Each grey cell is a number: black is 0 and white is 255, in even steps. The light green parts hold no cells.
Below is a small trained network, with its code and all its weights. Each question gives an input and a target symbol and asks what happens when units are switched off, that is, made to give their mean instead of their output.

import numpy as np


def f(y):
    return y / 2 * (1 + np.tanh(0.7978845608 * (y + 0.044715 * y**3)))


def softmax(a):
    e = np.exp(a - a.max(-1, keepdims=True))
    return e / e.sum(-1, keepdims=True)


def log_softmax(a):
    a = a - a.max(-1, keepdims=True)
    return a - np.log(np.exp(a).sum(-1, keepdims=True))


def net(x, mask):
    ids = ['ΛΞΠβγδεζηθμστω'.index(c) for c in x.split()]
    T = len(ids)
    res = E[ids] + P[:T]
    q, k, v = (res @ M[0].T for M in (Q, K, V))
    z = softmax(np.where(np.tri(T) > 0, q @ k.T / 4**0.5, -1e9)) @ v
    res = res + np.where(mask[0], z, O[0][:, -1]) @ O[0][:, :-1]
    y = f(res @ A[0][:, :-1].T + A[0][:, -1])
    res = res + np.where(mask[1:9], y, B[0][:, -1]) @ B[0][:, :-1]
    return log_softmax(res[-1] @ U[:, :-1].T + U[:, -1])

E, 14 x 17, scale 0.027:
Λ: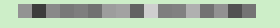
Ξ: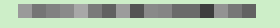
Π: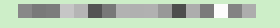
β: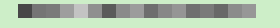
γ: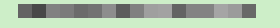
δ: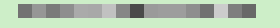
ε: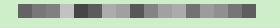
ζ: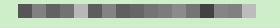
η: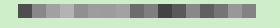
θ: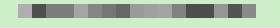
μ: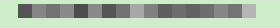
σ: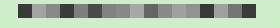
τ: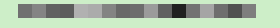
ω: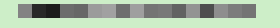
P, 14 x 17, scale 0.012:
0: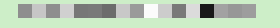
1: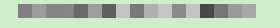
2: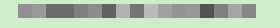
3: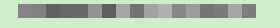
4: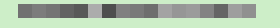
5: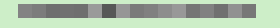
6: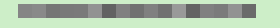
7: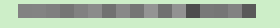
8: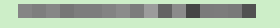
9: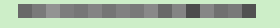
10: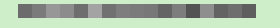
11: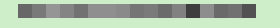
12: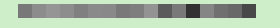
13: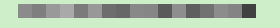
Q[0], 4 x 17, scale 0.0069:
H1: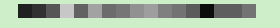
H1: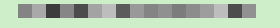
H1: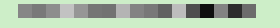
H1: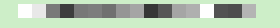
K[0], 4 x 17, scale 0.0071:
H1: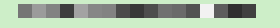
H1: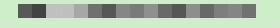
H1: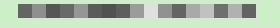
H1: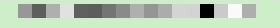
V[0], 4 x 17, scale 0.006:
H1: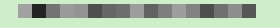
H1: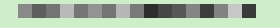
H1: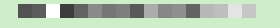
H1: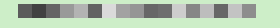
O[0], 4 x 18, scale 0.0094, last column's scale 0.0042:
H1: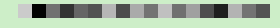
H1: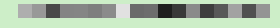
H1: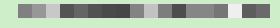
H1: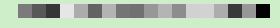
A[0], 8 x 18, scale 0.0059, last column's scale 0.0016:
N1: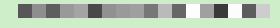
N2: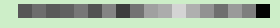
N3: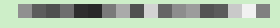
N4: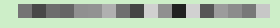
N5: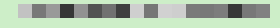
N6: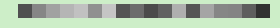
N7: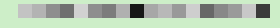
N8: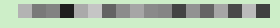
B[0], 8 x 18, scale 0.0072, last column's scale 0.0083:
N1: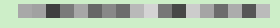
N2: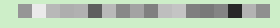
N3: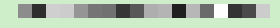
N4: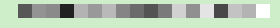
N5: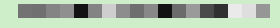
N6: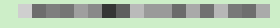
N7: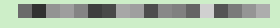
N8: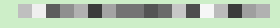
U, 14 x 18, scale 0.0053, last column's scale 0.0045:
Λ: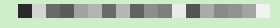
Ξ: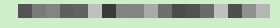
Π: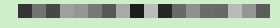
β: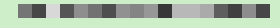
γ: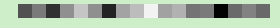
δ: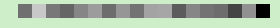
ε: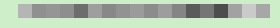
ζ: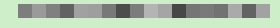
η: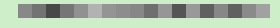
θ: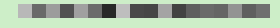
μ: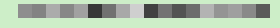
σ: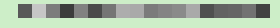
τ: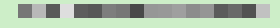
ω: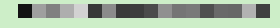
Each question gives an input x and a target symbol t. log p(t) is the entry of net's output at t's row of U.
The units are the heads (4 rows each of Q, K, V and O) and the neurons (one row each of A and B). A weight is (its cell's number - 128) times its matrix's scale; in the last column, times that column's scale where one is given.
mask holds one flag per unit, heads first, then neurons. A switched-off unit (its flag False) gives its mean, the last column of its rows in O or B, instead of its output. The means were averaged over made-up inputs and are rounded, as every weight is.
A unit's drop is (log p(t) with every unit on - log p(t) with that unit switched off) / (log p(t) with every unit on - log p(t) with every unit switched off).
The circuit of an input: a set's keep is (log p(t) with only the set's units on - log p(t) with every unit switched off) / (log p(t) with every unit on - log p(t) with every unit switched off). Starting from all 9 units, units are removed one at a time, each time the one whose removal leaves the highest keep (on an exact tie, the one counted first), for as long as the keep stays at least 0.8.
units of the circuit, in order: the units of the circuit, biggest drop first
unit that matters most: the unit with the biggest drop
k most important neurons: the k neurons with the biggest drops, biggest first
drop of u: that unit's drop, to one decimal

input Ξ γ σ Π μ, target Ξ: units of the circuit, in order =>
[N4 N3 H1]
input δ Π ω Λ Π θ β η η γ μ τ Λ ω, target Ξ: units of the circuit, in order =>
[H1 N4]
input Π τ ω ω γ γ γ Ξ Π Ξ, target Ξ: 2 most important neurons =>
[N4 N6]
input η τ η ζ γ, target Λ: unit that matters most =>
N3
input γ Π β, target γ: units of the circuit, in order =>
[H1 N1]
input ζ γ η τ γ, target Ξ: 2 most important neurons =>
[N4 N8]
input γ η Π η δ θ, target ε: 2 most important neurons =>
[N5 N3]
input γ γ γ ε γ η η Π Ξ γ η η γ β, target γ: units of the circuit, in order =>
[H1 N3 N1]
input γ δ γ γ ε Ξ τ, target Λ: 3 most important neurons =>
[N8 N3 N4]
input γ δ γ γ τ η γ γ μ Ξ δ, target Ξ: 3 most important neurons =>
[N4 N6 N8]
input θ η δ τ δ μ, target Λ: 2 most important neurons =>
[N3 N6]
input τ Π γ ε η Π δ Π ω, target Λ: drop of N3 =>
0.3
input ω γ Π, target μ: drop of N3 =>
0.0
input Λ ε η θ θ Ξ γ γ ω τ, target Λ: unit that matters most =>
N8
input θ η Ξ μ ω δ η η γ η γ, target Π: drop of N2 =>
0.1
